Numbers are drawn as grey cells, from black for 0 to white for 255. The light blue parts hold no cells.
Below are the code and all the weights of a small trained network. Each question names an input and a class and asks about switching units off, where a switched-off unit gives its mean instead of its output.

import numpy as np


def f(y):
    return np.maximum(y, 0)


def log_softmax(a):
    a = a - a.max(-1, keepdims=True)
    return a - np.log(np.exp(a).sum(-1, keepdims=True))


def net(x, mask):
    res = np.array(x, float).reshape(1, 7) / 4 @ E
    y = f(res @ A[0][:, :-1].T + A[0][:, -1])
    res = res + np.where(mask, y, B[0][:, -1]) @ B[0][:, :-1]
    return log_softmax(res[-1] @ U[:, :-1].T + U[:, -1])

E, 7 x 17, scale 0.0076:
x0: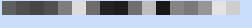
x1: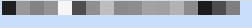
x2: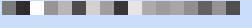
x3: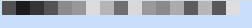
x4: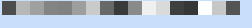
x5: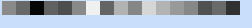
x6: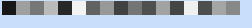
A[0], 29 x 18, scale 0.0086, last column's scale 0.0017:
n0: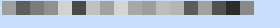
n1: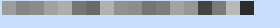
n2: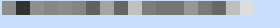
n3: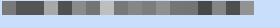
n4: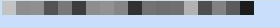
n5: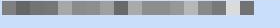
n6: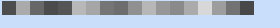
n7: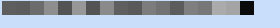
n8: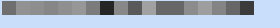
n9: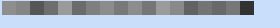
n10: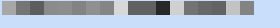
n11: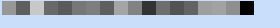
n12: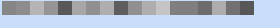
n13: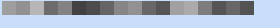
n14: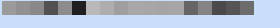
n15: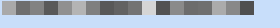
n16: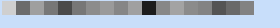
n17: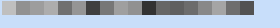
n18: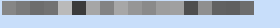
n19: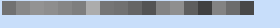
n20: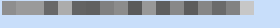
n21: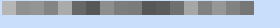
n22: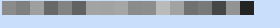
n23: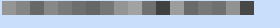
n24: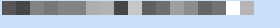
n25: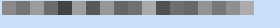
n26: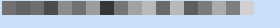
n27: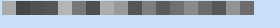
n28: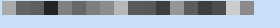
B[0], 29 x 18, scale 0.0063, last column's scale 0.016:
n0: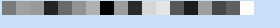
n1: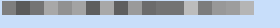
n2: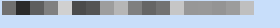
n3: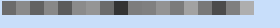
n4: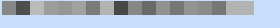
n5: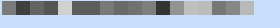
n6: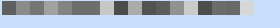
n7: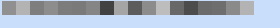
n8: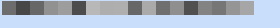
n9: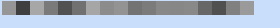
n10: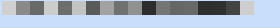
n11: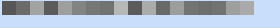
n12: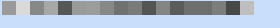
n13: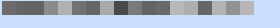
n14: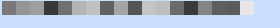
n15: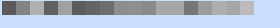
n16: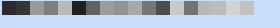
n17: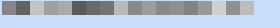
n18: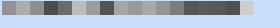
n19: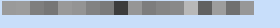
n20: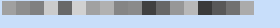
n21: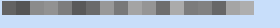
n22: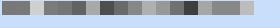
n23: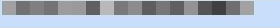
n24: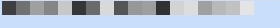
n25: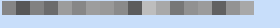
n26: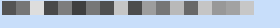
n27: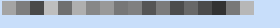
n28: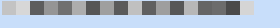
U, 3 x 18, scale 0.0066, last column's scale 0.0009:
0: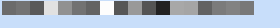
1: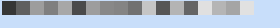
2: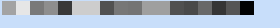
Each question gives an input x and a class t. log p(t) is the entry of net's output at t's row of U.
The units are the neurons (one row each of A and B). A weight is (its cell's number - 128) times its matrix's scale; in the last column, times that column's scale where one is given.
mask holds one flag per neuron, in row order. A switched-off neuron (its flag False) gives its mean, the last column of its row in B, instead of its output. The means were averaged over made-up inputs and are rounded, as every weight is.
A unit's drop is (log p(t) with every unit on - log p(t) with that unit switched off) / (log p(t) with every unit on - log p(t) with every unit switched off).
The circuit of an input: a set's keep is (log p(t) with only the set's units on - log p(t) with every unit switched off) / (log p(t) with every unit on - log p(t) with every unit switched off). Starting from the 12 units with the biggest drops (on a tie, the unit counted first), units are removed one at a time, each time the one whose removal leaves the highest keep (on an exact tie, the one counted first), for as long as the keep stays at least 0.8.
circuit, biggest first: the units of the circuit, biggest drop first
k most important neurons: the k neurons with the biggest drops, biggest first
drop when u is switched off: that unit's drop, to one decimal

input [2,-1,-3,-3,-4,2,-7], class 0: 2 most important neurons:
(n0, n13)
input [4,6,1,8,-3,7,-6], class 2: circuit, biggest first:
(n0)
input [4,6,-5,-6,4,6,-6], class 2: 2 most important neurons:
(n24, n16)
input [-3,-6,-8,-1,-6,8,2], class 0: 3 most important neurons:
(n0, n16, n14)
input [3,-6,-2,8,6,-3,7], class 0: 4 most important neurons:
(n6, n0, n14, n22)
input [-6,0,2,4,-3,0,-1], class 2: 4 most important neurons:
(n0, n14, n18, n26)
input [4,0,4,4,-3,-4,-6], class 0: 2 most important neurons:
(n10, n28)
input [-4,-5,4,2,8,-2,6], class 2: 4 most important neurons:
(n24, n12, n16, n2)
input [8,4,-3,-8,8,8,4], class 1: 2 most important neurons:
(n8, n15)
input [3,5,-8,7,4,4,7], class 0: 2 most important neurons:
(n6, n0)
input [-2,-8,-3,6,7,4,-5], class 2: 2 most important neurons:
(n24, n16)
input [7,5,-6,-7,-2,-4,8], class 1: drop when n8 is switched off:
0.2
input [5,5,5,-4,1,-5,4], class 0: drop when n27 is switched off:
-0.1
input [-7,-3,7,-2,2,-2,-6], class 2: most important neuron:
(n0)
